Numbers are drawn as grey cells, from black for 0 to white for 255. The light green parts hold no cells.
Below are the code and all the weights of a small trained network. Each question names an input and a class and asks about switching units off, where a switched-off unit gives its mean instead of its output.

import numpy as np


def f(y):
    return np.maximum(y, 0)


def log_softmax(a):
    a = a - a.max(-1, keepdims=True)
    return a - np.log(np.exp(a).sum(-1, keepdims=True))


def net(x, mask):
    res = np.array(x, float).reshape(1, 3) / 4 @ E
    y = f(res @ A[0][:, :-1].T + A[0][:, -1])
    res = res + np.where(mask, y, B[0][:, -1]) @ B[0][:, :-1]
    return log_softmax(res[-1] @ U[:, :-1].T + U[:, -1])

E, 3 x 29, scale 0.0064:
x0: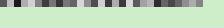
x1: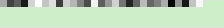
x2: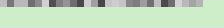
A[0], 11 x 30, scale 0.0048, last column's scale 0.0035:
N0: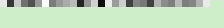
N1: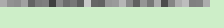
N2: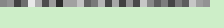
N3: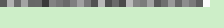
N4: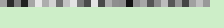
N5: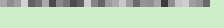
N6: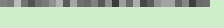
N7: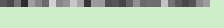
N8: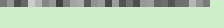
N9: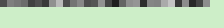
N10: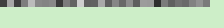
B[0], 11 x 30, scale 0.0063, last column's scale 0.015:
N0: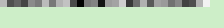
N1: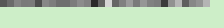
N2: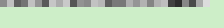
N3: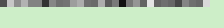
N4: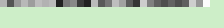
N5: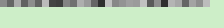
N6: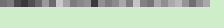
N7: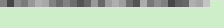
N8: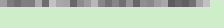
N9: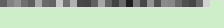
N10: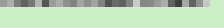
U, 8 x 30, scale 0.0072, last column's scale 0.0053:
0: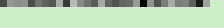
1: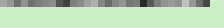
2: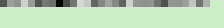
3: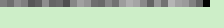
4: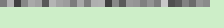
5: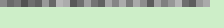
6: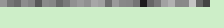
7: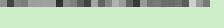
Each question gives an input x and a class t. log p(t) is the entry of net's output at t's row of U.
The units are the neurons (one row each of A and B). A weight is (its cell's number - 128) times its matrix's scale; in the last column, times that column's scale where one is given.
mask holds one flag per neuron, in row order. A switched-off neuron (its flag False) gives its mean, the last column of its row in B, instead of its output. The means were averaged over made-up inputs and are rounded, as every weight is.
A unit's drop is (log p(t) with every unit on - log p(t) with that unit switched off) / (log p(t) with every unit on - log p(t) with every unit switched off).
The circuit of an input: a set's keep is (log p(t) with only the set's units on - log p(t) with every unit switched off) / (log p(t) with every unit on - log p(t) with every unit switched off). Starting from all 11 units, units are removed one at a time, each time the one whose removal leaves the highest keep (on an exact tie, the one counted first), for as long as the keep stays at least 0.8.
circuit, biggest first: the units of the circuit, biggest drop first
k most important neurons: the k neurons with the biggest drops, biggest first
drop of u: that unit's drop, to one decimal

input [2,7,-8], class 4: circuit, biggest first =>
(N2)
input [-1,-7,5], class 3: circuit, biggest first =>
(N5; N0; N2)
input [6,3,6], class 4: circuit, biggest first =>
(N2; N4)
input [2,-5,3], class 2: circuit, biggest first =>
(N5; N0)
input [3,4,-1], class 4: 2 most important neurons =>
(N2; N0)
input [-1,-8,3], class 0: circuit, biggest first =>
(N9; N0)
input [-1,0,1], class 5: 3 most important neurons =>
(N4; N7; N3)
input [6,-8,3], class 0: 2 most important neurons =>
(N9; N4)
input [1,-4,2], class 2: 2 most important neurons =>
(N0; N5)
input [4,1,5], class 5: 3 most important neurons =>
(N4; N3; N7)
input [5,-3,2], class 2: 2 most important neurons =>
(N0; N9)
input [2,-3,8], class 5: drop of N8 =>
-0.1
